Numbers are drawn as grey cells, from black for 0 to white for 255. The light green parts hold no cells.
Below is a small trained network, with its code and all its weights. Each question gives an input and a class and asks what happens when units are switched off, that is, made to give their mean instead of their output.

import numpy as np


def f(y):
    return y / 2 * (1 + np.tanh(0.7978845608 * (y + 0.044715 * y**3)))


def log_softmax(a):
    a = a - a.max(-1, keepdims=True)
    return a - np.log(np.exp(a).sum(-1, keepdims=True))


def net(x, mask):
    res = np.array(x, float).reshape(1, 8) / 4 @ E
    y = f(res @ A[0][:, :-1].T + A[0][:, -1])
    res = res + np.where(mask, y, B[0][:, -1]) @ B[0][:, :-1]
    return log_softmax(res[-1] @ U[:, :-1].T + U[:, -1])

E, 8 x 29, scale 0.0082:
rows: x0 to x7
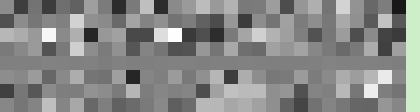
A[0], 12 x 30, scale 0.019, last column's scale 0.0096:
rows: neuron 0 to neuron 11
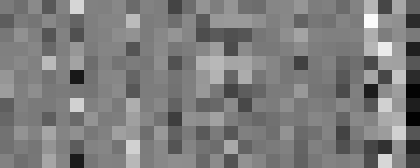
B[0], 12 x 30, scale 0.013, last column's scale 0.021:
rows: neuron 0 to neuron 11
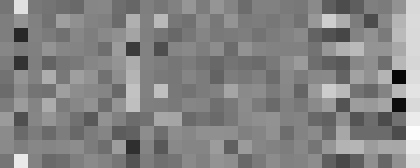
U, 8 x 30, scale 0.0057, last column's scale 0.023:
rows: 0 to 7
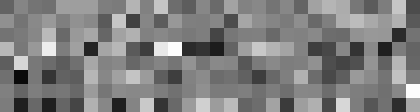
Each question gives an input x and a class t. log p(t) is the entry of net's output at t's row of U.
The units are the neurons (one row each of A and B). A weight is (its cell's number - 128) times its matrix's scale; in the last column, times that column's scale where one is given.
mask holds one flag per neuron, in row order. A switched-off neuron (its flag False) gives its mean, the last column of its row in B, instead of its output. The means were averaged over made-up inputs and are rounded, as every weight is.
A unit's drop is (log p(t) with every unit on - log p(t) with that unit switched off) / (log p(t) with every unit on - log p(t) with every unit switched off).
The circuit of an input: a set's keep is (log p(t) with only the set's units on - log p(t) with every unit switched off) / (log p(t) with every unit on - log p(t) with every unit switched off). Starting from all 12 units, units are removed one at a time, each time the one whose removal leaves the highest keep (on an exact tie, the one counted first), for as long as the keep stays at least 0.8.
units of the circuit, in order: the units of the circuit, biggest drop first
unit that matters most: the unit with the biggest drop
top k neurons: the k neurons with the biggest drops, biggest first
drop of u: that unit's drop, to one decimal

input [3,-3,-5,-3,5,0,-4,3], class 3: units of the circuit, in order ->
neuron 8; neuron 9
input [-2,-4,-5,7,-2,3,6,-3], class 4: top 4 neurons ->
neuron 0; neuron 6; neuron 7; neuron 10
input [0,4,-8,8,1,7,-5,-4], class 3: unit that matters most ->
neuron 8
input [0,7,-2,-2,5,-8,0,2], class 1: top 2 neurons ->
neuron 10; neuron 5
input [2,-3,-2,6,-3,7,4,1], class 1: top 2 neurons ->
neuron 3; neuron 11
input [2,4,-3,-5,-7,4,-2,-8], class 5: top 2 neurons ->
neuron 2; neuron 0
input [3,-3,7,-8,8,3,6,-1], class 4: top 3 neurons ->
neuron 8; neuron 11; neuron 6
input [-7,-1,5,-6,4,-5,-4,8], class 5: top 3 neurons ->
neuron 4; neuron 8; neuron 0
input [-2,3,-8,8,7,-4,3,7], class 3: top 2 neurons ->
neuron 8; neuron 11
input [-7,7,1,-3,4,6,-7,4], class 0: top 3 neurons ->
neuron 6; neuron 5; neuron 10
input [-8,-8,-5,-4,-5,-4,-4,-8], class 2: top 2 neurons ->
neuron 5; neuron 4
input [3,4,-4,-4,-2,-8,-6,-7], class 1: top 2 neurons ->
neuron 10; neuron 4
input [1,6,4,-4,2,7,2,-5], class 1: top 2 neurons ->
neuron 3; neuron 5
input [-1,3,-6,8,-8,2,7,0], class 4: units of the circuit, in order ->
neuron 0
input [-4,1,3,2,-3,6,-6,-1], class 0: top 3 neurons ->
neuron 6; neuron 10; neuron 8
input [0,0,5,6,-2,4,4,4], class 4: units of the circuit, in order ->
neuron 8; neuron 0
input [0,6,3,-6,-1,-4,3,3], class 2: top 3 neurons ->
neuron 7; neuron 0; neuron 8
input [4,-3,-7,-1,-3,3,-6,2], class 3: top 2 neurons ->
neuron 8; neuron 1
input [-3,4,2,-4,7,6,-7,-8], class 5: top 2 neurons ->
neuron 2; neuron 1
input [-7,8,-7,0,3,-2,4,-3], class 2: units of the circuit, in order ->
neuron 7
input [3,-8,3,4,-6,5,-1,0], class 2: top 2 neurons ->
neuron 5; neuron 10
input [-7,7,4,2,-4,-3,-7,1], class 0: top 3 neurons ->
neuron 6; neuron 5; neuron 8
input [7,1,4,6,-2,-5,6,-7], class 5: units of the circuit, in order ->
neuron 9; neuron 2
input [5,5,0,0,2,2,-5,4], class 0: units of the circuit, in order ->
neuron 9; neuron 6
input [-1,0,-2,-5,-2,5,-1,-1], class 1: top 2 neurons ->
neuron 3; neuron 0
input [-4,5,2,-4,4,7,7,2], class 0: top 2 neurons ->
neuron 1; neuron 10
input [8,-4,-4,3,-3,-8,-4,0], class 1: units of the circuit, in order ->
neuron 10
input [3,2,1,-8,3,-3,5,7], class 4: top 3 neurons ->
neuron 11; neuron 2; neuron 6
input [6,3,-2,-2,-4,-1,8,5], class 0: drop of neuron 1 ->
0.7
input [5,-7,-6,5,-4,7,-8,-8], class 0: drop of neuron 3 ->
0.0
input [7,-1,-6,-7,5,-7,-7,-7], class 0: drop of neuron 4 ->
0.2
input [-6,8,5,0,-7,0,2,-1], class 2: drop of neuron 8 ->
0.1
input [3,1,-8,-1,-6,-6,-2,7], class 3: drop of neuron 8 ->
1.1
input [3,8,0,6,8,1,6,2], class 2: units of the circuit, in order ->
neuron 7
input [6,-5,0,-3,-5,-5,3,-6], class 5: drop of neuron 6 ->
0.1
